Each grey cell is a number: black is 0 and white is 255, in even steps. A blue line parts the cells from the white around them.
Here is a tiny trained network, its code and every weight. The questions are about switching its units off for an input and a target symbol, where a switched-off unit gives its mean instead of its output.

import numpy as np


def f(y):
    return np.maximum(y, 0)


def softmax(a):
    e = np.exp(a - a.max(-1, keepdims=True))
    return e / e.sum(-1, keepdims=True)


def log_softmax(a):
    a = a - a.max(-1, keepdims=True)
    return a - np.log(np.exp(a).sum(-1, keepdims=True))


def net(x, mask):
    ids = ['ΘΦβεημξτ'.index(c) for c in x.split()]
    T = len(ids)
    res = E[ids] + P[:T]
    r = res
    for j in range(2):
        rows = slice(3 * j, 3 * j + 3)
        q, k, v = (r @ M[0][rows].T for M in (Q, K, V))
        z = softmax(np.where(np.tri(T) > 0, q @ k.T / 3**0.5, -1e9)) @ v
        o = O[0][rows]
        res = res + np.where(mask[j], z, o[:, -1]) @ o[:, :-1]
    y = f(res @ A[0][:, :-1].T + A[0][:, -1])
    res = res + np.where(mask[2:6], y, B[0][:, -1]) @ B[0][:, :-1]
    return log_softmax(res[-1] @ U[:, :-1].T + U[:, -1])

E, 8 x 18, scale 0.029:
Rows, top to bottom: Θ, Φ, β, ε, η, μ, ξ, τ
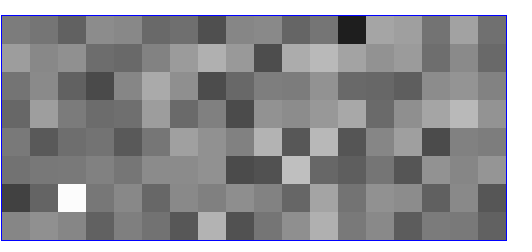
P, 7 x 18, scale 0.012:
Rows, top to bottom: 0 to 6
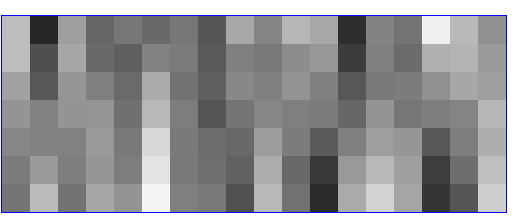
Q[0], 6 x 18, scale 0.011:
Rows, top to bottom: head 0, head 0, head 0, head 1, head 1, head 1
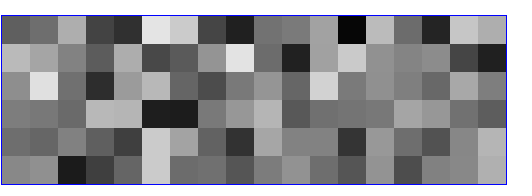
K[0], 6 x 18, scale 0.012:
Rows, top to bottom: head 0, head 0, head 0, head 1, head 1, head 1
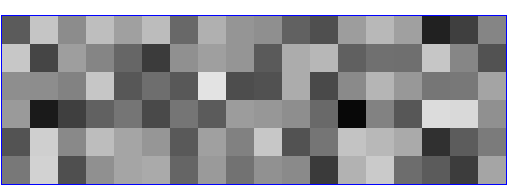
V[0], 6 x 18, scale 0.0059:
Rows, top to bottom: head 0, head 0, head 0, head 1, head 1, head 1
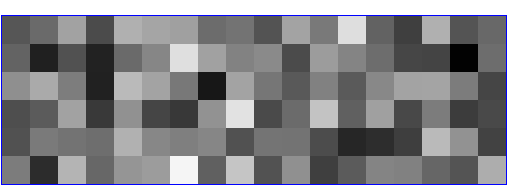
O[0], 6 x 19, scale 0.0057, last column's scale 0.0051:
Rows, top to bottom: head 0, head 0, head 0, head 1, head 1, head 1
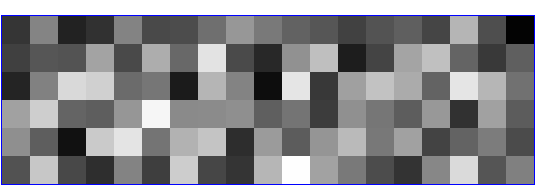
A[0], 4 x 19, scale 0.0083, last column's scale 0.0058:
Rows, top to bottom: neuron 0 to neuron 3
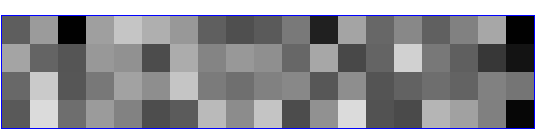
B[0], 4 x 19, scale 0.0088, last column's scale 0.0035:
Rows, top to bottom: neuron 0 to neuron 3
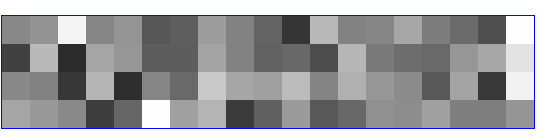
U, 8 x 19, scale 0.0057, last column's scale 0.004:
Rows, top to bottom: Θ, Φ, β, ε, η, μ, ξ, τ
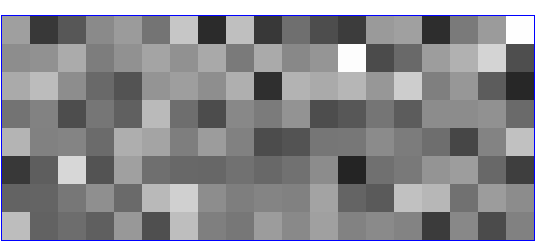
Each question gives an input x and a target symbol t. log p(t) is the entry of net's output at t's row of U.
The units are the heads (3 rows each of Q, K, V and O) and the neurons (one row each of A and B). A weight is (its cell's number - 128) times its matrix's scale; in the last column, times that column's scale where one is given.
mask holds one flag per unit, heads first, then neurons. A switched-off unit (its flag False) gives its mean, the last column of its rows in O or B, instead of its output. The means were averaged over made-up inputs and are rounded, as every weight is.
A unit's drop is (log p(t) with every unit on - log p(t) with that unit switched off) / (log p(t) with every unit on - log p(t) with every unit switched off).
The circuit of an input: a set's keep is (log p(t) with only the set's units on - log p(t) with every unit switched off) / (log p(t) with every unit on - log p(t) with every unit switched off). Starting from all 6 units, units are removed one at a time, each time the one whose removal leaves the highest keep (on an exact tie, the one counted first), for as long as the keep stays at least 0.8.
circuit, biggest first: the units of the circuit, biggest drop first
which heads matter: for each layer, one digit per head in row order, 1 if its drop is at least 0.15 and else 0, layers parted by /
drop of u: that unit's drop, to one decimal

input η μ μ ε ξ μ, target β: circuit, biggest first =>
(neuron 2; head 1; neuron 0)
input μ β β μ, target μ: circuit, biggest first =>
(head 0; neuron 0; head 1)
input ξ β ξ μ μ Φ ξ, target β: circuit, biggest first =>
(head 1; neuron 2)
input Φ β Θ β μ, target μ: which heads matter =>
10
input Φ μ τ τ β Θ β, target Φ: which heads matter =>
10
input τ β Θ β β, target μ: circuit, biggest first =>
(head 0; neuron 0)
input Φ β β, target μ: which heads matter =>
11
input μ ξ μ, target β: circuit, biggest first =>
(head 1; neuron 2; neuron 0)
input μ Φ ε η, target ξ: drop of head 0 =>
1.1
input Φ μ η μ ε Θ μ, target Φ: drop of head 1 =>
0.1
